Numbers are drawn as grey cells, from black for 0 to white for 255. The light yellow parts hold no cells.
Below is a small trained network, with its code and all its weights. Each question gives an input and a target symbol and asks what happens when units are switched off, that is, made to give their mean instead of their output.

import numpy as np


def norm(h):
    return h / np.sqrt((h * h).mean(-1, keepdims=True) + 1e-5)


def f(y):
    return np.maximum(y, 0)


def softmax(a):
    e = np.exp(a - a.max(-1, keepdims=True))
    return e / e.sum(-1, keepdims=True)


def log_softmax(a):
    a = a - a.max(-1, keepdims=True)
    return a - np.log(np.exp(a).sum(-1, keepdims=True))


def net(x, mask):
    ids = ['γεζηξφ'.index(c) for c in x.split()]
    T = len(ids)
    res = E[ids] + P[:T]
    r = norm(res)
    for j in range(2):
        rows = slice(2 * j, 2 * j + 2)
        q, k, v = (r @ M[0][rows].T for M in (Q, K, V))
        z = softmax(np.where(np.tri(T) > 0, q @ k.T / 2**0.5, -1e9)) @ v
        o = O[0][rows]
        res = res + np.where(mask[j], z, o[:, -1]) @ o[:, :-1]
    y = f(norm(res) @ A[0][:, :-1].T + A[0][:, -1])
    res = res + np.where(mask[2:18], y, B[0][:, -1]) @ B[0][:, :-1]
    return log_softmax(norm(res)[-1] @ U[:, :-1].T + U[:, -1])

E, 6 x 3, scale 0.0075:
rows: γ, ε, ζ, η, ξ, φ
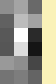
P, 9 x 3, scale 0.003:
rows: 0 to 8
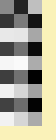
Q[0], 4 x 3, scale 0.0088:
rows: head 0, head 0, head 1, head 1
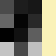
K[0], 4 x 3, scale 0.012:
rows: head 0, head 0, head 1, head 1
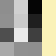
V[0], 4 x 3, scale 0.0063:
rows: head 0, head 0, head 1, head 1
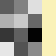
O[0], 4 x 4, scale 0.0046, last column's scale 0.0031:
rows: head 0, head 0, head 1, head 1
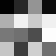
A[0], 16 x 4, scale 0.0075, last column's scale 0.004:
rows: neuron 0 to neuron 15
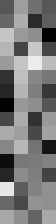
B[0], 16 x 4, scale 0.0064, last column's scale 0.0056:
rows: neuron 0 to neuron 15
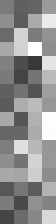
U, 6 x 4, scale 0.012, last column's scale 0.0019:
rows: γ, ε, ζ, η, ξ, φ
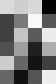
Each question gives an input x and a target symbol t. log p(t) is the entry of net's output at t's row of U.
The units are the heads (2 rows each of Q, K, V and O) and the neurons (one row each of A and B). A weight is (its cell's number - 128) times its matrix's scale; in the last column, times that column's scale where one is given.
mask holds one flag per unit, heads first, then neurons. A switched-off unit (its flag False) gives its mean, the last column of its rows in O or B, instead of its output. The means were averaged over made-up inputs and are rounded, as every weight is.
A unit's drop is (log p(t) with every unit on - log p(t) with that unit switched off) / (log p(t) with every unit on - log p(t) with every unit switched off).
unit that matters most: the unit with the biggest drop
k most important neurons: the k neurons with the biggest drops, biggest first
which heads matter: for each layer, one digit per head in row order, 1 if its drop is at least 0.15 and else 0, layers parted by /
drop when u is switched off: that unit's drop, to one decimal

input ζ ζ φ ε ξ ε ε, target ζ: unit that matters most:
neuron 8
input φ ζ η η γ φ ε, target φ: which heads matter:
11
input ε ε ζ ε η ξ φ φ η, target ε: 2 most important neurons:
(neuron 4; neuron 8)
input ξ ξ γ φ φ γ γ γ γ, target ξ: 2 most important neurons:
(neuron 4; neuron 13)
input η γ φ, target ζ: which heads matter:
00
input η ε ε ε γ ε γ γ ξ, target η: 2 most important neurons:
(neuron 8; neuron 4)
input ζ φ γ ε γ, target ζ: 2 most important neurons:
(neuron 8; neuron 1)
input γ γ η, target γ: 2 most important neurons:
(neuron 6; neuron 10)
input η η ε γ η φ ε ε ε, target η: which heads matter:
00
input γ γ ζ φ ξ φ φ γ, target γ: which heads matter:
10
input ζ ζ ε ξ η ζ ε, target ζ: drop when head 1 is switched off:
0.2
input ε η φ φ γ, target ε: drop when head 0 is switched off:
1.4
